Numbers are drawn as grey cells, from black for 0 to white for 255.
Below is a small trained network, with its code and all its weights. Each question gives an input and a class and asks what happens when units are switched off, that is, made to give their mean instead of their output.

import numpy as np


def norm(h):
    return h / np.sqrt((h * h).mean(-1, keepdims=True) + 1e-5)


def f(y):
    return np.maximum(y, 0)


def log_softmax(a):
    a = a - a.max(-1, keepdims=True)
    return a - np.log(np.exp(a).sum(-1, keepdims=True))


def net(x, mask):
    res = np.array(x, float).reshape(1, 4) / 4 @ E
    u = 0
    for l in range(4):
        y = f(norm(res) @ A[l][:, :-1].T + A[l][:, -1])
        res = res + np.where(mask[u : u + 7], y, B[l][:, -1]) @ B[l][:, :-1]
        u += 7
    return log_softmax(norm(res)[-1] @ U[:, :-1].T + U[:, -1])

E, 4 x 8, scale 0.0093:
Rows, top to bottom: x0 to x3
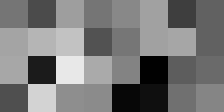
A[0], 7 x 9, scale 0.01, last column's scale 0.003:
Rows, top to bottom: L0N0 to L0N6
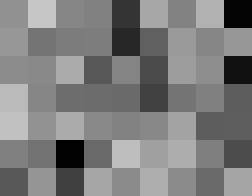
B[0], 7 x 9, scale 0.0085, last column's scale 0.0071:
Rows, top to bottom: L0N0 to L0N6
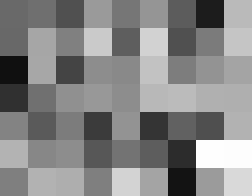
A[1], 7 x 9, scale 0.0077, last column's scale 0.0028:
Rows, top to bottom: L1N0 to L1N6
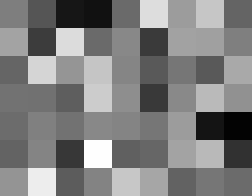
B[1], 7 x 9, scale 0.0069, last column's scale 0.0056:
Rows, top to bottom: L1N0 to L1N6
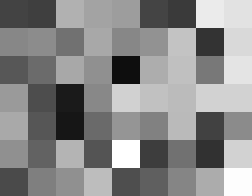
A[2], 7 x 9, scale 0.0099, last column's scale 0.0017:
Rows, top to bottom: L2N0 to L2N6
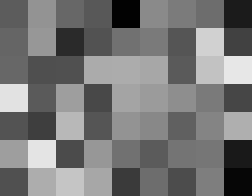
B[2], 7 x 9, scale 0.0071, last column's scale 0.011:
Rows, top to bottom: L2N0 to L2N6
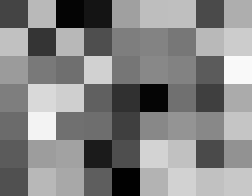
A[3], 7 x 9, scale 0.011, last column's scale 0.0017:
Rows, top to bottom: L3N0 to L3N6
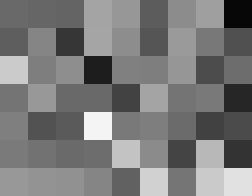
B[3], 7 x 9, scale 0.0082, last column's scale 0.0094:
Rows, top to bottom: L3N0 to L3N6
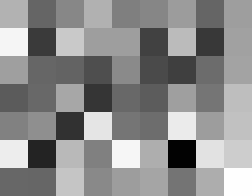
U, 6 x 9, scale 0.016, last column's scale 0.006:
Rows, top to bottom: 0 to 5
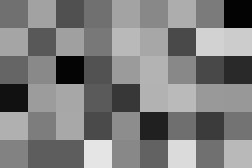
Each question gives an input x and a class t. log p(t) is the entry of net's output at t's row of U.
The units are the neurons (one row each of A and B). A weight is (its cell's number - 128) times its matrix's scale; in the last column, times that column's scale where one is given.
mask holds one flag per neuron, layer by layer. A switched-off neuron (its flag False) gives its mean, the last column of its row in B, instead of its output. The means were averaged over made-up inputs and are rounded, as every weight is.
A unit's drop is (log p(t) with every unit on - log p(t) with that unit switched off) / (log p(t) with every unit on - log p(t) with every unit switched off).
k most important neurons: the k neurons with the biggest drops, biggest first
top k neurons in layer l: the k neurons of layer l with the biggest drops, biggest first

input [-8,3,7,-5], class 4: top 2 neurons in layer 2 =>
(L2N2 L2N3)
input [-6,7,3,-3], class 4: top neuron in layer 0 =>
(L0N4)
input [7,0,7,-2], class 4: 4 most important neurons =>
(L2N2 L1N6 L2N3 L0N1)
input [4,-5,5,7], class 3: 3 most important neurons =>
(L2N6 L0N1 L1N2)
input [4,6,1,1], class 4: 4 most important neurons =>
(L0N4 L0N6 L1N6 L1N4)
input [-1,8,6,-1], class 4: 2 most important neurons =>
(L0N4 L2N2)
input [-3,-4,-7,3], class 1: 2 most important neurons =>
(L0N5 L2N1)
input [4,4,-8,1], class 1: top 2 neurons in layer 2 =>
(L2N1 L2N3)
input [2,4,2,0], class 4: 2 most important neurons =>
(L0N4 L0N6)
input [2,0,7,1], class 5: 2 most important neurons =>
(L0N6 L1N3)
